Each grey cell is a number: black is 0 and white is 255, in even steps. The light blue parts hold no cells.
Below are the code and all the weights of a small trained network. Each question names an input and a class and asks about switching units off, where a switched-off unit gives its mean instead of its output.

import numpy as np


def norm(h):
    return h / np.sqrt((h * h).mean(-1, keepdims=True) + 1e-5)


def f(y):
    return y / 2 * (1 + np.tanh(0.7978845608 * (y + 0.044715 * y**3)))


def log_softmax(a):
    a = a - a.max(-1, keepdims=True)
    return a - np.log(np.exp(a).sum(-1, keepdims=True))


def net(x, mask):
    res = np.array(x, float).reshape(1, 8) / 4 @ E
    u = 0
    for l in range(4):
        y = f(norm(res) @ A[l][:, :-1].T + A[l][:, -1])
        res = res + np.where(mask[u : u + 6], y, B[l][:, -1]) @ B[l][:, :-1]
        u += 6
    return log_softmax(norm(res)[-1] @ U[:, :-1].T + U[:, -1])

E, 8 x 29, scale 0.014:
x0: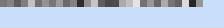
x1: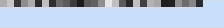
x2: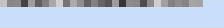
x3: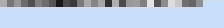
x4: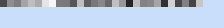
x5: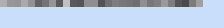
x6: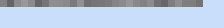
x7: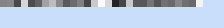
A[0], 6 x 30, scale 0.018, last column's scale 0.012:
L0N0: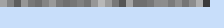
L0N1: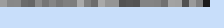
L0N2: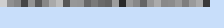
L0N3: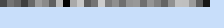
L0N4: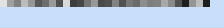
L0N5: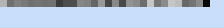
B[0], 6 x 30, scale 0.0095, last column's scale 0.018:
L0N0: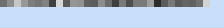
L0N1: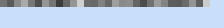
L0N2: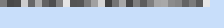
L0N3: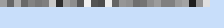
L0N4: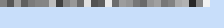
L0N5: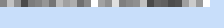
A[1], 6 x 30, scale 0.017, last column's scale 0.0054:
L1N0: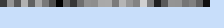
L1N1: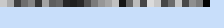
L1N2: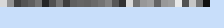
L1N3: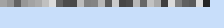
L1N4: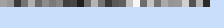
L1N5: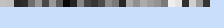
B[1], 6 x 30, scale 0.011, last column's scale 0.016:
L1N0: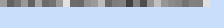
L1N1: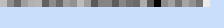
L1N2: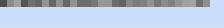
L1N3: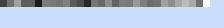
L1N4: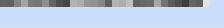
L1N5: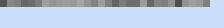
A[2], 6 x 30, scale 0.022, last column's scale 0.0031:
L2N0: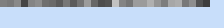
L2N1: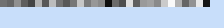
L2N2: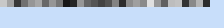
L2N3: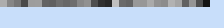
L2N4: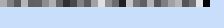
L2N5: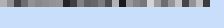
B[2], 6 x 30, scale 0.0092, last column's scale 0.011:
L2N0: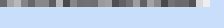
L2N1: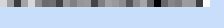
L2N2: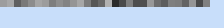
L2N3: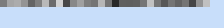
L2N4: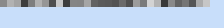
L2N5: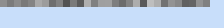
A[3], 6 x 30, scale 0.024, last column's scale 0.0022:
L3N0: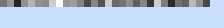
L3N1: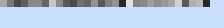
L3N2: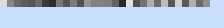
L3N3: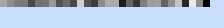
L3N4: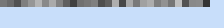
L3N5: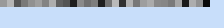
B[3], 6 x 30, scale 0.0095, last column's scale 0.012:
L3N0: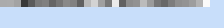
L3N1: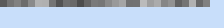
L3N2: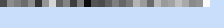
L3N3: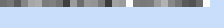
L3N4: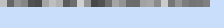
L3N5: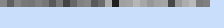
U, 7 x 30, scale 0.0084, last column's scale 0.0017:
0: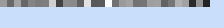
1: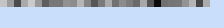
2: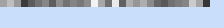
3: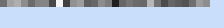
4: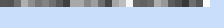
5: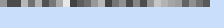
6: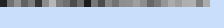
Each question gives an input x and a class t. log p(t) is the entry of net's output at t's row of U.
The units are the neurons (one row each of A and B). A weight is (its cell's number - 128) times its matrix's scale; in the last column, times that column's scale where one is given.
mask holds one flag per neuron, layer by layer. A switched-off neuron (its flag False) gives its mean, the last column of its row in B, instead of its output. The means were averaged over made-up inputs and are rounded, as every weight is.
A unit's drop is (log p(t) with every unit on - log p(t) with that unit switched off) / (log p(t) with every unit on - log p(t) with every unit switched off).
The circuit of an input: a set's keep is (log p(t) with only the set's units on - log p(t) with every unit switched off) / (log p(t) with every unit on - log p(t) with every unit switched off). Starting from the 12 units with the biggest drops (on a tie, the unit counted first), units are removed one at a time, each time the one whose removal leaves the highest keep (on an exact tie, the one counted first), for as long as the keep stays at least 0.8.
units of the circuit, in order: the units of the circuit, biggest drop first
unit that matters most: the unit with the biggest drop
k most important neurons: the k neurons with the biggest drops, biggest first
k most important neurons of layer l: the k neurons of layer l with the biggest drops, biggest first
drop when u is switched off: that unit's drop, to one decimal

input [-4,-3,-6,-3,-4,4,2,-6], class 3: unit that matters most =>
L0N2
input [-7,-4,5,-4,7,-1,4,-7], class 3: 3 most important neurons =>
(L2N3, L2N0, L0N5)
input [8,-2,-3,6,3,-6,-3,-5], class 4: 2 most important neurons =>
(L1N4, L0N4)
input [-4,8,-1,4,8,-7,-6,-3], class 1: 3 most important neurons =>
(L1N1, L0N4, L3N2)
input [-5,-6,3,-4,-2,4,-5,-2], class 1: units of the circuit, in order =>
(L2N1, L0N3)
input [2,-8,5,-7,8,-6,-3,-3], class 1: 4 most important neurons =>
(L2N1, L0N5, L0N4, L3N2)
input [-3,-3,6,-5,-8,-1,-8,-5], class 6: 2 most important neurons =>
(L3N2, L0N5)
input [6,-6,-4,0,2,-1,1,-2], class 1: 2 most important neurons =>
(L2N1, L3N3)
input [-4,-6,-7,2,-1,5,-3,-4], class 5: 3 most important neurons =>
(L1N0, L0N3, L1N1)
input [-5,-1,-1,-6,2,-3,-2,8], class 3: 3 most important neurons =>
(L0N5, L2N4, L0N0)
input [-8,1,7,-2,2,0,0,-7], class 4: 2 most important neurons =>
(L0N1, L3N3)
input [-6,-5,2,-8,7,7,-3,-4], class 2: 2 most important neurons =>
(L3N0, L0N3)
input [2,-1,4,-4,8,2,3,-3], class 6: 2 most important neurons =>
(L1N3, L0N5)
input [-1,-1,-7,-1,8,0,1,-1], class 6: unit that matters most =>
L1N3
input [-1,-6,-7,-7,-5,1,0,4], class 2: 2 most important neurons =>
(L3N0, L0N2)
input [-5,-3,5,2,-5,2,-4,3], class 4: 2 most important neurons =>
(L0N1, L1N0)
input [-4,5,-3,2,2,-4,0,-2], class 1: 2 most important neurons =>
(L1N1, L0N4)
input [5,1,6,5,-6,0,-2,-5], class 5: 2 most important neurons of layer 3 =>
(L3N0, L3N2)
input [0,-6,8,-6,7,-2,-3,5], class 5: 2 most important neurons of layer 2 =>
(L2N1, L2N0)
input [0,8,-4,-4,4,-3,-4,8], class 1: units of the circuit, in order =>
(L1N1)
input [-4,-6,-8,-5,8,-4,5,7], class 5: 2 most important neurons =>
(L1N0, L0N5)
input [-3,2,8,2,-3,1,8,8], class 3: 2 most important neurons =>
(L0N0, L2N4)
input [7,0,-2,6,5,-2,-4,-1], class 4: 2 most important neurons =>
(L1N4, L3N0)
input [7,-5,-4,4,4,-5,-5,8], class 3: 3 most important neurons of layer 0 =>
(L0N0, L0N4, L0N2)
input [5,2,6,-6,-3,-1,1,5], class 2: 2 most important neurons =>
(L3N0, L1N0)
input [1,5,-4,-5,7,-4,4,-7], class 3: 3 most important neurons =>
(L0N5, L2N0, L2N3)
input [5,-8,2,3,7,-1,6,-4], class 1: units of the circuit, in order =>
(L2N1)
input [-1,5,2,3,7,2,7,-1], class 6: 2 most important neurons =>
(L1N3, L2N1)
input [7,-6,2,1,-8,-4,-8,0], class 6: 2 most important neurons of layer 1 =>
(L1N2, L1N1)
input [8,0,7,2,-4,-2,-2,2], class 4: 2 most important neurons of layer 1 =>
(L1N4, L1N0)
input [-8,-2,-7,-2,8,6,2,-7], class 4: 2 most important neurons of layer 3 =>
(L3N3, L3N2)
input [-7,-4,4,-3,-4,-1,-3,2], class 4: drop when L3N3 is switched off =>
0.2
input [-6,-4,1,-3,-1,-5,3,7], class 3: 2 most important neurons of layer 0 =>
(L0N0, L0N4)
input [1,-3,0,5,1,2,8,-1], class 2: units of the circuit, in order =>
(L0N5)
